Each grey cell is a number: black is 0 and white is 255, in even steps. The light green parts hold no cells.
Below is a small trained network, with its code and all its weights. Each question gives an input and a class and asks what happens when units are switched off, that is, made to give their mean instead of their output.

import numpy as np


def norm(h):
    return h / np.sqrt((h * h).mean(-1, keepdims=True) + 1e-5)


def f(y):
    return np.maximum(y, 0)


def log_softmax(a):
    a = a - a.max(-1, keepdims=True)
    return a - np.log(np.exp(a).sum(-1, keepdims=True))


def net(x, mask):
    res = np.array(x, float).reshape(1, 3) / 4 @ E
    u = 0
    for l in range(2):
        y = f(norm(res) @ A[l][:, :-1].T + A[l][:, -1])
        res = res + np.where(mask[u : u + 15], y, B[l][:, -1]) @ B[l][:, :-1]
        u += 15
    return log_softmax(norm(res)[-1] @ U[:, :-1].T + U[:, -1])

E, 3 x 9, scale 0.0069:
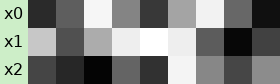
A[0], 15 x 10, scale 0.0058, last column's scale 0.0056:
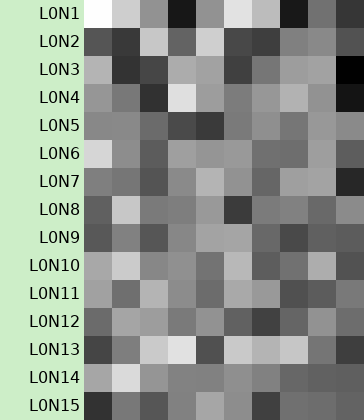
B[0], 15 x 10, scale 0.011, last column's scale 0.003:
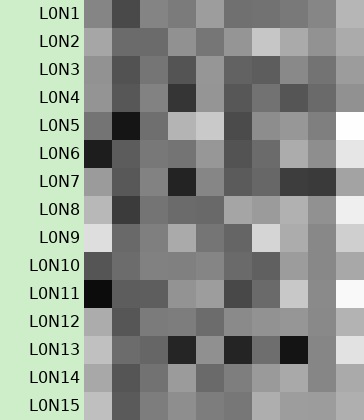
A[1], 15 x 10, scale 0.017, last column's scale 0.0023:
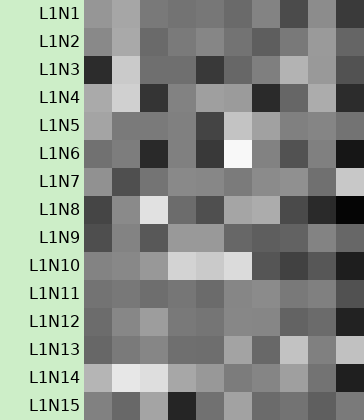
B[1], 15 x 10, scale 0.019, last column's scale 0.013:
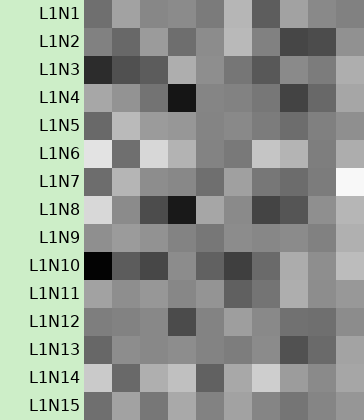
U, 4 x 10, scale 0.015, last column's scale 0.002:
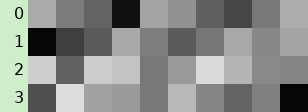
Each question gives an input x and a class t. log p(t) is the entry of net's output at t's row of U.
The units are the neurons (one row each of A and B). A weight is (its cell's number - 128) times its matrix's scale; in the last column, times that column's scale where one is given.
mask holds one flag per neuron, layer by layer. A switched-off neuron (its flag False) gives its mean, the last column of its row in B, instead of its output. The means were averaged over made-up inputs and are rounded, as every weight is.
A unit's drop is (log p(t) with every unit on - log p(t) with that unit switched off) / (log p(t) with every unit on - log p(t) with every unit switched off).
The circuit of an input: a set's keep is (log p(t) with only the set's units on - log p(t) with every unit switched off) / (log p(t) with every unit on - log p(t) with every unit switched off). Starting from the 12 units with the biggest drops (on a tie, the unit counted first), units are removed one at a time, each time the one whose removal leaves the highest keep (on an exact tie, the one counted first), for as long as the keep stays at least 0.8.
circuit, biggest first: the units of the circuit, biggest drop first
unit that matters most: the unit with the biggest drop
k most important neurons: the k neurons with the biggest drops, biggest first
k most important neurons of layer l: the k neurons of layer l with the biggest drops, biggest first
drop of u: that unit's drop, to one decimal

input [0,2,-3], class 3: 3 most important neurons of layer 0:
(L0N9 L0N11 L0N8)
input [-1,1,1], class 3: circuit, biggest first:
(L1N10 L1N8 L1N6)
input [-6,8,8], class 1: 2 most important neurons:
(L1N10 L1N14)
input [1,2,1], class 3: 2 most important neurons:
(L1N10 L1N6)
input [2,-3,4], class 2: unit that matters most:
L0N11
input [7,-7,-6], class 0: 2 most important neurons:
(L1N8 L0N11)
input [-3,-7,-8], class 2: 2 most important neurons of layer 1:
(L1N14 L1N10)
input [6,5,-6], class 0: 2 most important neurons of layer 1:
(L1N8 L1N6)
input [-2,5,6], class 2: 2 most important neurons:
(L1N6 L0N5)
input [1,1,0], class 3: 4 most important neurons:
(L1N10 L1N8 L1N6 L1N3)
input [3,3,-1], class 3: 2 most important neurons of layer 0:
(L0N11 L0N13)
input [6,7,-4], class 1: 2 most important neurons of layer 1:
(L1N10 L1N4)
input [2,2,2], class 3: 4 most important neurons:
(L1N10 L1N6 L1N8 L1N14)
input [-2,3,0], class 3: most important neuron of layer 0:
(L0N6)
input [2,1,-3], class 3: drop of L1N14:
0.5
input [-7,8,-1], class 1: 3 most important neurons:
(L1N10 L1N8 L0N13)
